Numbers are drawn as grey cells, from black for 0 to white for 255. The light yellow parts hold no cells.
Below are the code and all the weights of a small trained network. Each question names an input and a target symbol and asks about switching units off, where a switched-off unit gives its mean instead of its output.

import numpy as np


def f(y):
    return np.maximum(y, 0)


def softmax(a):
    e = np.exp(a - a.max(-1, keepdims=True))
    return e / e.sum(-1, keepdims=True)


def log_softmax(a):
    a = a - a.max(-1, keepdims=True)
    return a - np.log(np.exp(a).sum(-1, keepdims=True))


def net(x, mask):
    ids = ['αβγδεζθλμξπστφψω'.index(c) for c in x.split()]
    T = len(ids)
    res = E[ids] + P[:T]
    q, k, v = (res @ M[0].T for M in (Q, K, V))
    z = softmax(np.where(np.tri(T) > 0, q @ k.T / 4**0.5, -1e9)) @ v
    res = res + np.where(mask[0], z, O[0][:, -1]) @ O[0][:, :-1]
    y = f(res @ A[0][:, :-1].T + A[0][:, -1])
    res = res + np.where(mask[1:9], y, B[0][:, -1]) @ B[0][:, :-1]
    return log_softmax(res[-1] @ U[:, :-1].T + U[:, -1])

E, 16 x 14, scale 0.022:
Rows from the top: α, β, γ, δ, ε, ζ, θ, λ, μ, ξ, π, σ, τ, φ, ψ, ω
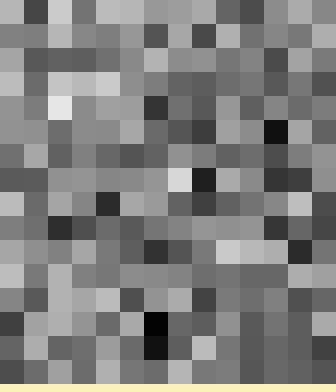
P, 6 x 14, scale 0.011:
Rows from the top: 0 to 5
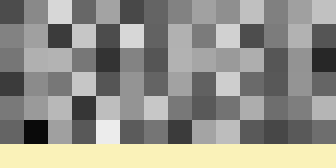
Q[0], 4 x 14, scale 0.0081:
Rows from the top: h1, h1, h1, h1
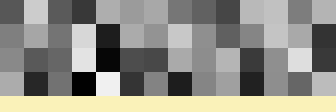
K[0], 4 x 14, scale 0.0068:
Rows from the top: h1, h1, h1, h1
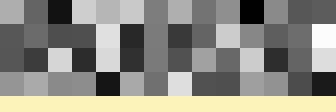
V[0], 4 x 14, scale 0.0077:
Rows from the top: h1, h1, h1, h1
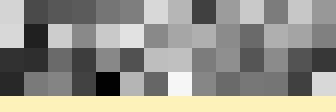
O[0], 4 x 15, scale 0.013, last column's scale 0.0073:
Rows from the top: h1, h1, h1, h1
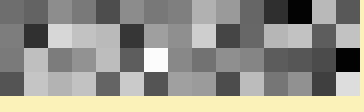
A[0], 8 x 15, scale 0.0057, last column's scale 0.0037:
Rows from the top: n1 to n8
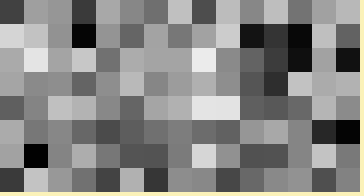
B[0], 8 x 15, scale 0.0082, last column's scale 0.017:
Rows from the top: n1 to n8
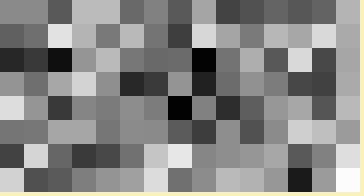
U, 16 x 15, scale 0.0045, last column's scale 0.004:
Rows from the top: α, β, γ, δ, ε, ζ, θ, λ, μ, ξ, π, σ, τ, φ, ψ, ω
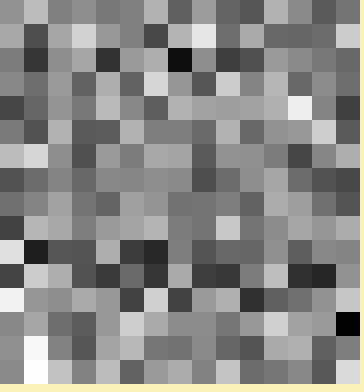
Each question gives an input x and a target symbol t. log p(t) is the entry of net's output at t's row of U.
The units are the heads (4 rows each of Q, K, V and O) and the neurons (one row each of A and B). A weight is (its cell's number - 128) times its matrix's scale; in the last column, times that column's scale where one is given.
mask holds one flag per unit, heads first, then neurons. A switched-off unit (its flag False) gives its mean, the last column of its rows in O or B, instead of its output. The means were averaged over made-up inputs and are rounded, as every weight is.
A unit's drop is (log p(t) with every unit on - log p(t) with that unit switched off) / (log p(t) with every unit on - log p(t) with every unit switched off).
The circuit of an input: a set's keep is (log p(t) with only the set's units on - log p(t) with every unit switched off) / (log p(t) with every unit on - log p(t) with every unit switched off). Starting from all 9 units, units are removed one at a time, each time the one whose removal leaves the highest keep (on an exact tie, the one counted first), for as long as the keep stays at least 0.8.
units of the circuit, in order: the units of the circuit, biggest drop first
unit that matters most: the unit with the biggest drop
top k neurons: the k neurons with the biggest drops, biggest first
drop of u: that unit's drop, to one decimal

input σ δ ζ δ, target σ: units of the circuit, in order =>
[n7 h1 n8]
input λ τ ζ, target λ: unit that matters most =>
n3
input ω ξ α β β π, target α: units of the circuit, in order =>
[h1 n7 n5]
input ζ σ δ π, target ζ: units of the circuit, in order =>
[h1 n2]
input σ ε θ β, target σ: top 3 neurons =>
[n7 n8 n2]
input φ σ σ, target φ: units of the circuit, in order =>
[h1 n8]
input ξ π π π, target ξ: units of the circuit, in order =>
[h1 n2 n3]
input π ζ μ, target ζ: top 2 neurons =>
[n6 n5]
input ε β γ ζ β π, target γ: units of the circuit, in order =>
[h1 n5 n2 n3]
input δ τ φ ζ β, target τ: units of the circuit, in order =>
[h1 n7]
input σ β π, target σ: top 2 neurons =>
[n7 n8]
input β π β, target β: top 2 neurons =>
[n7 n8]
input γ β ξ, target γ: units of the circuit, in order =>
[h1 n5 n2]
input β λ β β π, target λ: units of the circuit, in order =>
[n3 h1]
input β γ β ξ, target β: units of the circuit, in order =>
[h1 n7]
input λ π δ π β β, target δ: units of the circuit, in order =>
[n7 h1]
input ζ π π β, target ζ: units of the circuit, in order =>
[h1 n2]
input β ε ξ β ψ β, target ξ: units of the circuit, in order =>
[h1 n2]
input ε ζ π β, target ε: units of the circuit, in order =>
[h1]
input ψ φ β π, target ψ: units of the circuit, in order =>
[h1]
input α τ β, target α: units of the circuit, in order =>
[h1 n5 n7]
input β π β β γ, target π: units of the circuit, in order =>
[h1 n4]
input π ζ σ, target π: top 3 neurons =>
[n7 n4 n2]
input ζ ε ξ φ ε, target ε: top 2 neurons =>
[n8 n5]
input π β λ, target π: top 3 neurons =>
[n7 n1 n2]
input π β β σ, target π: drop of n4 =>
0.1
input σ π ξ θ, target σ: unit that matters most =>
n7
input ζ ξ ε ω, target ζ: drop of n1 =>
-0.1
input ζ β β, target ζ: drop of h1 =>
1.1
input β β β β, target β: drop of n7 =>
0.2
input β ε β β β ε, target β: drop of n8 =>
0.1
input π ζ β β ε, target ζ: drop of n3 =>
0.0
